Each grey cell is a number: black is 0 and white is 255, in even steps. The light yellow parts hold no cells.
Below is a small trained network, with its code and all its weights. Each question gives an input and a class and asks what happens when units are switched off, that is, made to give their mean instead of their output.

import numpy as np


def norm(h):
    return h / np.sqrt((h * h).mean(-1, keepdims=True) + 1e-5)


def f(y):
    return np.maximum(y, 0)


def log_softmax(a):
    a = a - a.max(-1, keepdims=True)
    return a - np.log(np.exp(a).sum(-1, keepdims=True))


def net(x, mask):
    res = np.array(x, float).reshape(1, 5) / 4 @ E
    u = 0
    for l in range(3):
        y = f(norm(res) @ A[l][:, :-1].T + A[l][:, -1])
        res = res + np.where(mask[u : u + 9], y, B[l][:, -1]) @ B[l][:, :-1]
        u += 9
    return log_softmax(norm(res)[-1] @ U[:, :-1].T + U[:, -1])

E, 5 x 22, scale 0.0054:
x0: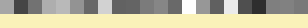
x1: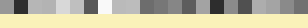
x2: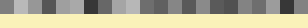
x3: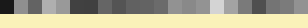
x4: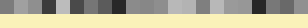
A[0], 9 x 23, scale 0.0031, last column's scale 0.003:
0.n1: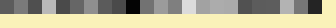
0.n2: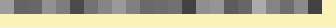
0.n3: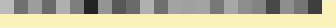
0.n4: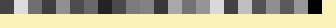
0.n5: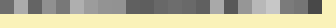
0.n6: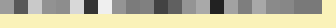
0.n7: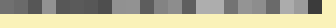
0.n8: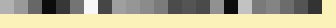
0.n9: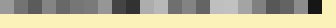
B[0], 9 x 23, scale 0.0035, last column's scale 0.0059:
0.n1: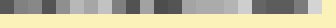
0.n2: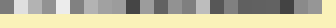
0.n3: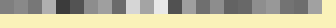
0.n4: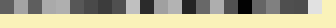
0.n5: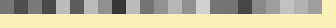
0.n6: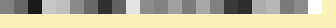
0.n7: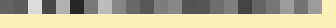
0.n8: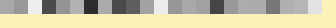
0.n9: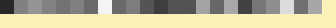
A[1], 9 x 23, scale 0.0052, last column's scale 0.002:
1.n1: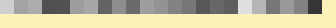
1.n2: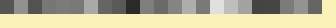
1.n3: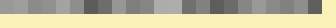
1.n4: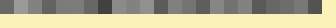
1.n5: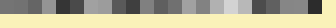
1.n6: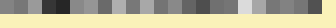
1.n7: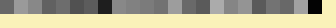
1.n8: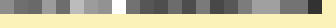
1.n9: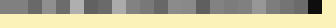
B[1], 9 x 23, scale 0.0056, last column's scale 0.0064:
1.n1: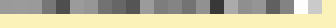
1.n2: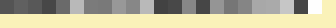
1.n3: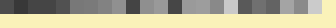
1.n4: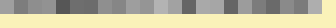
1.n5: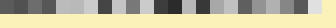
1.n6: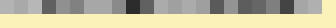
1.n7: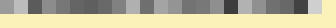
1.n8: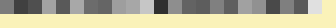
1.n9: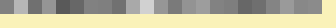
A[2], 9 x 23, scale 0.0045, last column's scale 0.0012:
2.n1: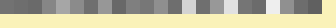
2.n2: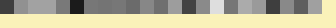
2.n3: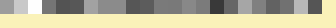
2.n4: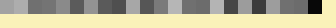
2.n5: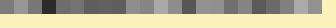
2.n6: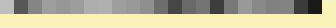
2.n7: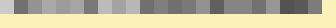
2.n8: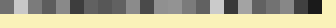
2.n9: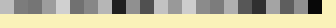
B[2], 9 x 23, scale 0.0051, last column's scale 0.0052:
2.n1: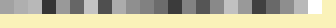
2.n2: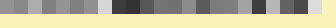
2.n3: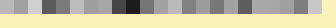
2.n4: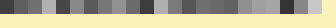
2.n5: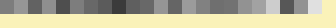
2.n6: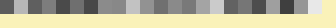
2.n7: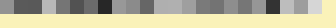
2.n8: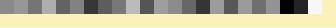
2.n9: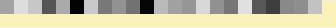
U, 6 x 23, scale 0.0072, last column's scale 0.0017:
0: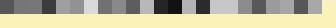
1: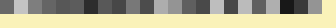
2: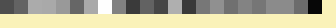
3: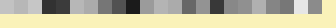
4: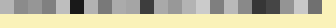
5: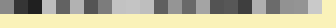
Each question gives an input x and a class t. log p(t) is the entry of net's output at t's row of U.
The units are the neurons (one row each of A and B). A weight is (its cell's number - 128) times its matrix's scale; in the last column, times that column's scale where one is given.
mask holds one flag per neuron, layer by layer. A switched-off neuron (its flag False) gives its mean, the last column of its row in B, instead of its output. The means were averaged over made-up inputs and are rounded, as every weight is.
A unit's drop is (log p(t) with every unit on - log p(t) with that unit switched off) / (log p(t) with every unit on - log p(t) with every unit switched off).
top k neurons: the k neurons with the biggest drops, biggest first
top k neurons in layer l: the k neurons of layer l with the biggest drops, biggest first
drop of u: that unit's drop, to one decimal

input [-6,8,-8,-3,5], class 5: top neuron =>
(0.n8)
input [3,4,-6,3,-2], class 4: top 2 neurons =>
(0.n6, 1.n2)
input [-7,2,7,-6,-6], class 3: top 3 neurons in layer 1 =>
(1.n1, 1.n6, 1.n2)
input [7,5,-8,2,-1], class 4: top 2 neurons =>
(2.n9, 0.n6)
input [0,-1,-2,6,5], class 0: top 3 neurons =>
(1.n2, 0.n1, 1.n5)
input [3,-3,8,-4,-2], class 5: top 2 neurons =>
(0.n6, 1.n8)
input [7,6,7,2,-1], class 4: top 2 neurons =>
(2.n9, 1.n2)
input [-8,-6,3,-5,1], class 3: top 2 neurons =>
(0.n8, 1.n1)
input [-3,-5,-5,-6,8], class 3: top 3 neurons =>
(0.n8, 1.n1, 0.n6)
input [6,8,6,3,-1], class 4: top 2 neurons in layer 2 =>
(2.n9, 2.n1)
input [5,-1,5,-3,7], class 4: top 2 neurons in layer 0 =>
(0.n3, 0.n4)
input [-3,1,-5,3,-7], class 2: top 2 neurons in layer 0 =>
(0.n6, 0.n7)
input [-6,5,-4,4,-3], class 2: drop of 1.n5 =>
0.2
